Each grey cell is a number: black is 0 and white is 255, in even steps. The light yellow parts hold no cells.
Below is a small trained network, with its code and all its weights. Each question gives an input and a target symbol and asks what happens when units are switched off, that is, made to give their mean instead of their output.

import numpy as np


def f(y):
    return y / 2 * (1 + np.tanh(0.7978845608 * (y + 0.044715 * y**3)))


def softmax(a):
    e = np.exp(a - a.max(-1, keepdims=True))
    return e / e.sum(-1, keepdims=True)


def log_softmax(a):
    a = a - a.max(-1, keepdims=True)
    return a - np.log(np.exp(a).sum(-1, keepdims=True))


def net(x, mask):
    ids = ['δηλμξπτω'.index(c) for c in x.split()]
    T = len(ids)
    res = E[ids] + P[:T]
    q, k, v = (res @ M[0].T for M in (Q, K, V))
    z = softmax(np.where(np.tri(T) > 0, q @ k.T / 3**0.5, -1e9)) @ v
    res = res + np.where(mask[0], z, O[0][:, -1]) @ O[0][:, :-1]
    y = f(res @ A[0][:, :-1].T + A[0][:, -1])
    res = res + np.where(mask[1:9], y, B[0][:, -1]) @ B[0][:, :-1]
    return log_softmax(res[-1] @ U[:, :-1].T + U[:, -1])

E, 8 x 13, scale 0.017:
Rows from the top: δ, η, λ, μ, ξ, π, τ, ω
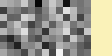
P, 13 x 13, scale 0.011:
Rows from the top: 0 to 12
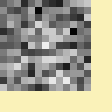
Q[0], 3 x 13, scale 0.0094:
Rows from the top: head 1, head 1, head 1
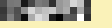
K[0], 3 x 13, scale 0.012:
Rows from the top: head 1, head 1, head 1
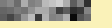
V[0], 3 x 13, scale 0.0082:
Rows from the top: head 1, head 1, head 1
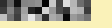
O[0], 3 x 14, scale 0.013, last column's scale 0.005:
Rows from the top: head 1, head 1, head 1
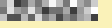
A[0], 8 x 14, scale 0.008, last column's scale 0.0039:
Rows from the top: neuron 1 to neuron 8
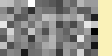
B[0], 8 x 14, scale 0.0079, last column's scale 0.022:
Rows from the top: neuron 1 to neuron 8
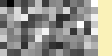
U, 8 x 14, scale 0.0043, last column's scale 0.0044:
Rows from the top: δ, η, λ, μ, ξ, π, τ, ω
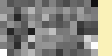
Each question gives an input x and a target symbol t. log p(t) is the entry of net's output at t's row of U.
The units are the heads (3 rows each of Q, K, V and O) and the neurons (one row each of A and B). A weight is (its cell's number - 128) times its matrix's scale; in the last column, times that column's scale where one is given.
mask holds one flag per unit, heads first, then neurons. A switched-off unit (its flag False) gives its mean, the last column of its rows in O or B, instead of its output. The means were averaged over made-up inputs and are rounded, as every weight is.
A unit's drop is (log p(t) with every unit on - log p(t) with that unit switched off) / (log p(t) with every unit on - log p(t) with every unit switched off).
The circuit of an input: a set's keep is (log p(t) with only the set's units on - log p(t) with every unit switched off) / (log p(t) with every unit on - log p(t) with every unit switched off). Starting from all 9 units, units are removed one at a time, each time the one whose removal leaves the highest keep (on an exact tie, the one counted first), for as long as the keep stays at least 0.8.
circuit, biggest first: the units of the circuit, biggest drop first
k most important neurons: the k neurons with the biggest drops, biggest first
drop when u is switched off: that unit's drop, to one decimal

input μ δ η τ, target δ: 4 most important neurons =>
neuron 1; neuron 4; neuron 5; neuron 2
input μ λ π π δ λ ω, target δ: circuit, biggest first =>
head 1; neuron 1; neuron 4
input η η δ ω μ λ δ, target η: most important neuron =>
neuron 5
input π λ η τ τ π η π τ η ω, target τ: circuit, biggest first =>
head 1; neuron 3
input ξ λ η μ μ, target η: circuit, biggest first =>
head 1; neuron 1
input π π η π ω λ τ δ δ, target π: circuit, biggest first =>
head 1; neuron 1
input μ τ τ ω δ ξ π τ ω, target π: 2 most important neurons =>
neuron 1; neuron 3
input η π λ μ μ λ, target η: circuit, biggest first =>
head 1; neuron 5
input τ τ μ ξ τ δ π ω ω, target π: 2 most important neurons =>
neuron 1; neuron 4
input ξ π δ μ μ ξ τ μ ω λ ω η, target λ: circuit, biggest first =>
head 1; neuron 4; neuron 1
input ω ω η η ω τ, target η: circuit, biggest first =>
head 1; neuron 1
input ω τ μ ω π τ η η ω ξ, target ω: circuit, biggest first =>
head 1; neuron 2
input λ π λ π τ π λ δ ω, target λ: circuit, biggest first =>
head 1; neuron 4
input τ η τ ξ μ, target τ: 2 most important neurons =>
neuron 3; neuron 5
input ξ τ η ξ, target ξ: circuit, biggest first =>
head 1
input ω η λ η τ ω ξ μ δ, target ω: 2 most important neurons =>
neuron 1; neuron 2
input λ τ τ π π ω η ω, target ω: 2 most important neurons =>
neuron 1; neuron 2
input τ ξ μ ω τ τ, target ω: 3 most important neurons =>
neuron 1; neuron 2; neuron 4
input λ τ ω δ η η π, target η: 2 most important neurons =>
neuron 5; neuron 1
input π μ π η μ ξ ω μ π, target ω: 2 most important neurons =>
neuron 1; neuron 2
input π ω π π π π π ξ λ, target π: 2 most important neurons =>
neuron 1; neuron 4
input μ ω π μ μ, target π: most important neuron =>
neuron 3
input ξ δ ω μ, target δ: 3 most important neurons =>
neuron 1; neuron 4; neuron 5
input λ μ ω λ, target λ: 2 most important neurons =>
neuron 4; neuron 1
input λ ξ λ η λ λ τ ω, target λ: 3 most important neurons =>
neuron 4; neuron 1; neuron 3
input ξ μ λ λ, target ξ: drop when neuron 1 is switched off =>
-0.1
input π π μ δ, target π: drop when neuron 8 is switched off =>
0.0
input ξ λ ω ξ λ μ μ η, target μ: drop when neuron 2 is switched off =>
0.1
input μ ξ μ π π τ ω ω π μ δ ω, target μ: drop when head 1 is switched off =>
1.1
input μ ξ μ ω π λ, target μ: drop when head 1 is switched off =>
1.1
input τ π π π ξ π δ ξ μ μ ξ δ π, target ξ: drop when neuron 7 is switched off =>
-0.1
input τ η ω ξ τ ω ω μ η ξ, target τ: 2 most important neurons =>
neuron 3; neuron 2
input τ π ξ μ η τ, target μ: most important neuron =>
neuron 5
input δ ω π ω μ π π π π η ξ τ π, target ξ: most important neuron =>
neuron 3
